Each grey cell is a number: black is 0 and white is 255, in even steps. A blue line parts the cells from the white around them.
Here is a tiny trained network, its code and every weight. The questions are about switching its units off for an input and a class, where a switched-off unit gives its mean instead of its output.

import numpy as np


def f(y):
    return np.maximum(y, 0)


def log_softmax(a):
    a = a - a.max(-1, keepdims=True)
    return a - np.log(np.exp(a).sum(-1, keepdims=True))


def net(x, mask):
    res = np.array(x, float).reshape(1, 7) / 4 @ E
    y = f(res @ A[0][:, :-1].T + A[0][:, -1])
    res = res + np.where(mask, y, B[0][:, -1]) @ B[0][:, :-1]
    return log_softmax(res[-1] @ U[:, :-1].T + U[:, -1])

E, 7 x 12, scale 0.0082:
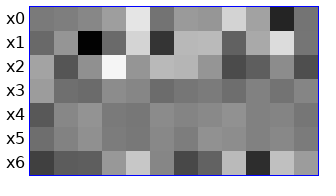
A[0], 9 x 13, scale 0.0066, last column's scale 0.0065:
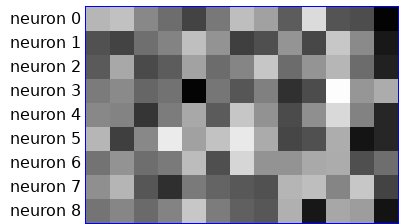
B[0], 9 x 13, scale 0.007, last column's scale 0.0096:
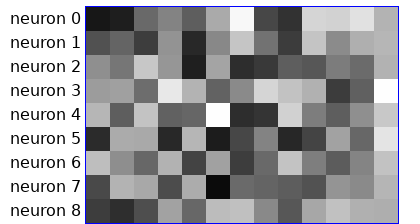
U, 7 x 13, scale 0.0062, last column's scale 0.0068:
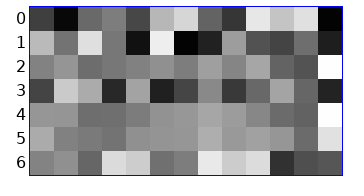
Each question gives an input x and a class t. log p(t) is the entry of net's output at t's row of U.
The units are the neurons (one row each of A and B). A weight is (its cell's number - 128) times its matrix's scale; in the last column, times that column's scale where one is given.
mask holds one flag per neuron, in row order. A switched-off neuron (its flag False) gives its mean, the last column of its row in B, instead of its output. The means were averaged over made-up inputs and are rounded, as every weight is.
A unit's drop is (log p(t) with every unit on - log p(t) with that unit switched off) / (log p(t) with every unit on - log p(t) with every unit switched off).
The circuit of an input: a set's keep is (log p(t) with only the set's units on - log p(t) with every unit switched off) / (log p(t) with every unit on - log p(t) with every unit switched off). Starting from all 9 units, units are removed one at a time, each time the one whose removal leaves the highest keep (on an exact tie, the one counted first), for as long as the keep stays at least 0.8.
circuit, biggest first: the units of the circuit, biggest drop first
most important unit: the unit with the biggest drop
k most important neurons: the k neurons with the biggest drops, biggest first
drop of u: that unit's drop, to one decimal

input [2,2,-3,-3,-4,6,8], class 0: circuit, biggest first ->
[neuron 8]
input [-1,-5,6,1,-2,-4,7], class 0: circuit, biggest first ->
[neuron 1; neuron 8]
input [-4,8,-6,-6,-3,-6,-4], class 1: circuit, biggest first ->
[neuron 4; neuron 2]
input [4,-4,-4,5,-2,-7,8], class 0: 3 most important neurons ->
[neuron 8; neuron 1; neuron 3]
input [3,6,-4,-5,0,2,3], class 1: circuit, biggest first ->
[neuron 2; neuron 6; neuron 4]
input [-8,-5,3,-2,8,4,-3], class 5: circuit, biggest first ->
[neuron 3; neuron 4]
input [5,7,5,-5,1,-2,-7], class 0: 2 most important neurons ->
[neuron 0; neuron 3]
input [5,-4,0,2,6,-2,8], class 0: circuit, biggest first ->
[neuron 8; neuron 1]
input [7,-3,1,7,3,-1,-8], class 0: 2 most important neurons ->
[neuron 0; neuron 3]
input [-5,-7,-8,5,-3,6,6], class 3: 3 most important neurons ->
[neuron 7; neuron 4; neuron 6]
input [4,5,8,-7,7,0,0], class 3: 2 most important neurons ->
[neuron 5; neuron 3]
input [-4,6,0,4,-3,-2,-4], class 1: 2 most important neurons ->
[neuron 4; neuron 2]
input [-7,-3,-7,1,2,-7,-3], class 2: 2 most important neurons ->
[neuron 3; neuron 5]
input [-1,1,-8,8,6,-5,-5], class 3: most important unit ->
neuron 7
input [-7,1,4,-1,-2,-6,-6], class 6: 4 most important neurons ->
[neuron 3; neuron 1; neuron 8; neuron 2]
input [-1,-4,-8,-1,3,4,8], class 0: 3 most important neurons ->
[neuron 8; neuron 1; neuron 5]
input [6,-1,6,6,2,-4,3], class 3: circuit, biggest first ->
[neuron 5; neuron 3]
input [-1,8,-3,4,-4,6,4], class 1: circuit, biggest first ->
[neuron 4; neuron 2]
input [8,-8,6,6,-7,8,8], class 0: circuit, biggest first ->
[neuron 8; neuron 1]
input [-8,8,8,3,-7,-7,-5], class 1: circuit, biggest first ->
[neuron 4]
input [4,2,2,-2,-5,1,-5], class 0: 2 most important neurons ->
[neuron 0; neuron 3]
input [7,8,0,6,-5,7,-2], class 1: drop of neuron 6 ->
0.1
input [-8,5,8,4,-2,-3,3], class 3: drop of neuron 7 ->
-0.2
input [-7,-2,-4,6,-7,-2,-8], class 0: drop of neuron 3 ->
-0.1
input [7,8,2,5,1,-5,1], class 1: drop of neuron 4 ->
0.2
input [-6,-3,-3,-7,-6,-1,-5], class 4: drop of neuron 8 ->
0.1
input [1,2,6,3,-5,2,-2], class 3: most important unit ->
neuron 5
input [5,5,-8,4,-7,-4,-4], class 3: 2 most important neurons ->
[neuron 7; neuron 3]
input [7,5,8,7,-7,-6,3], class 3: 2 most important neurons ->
[neuron 5; neuron 3]
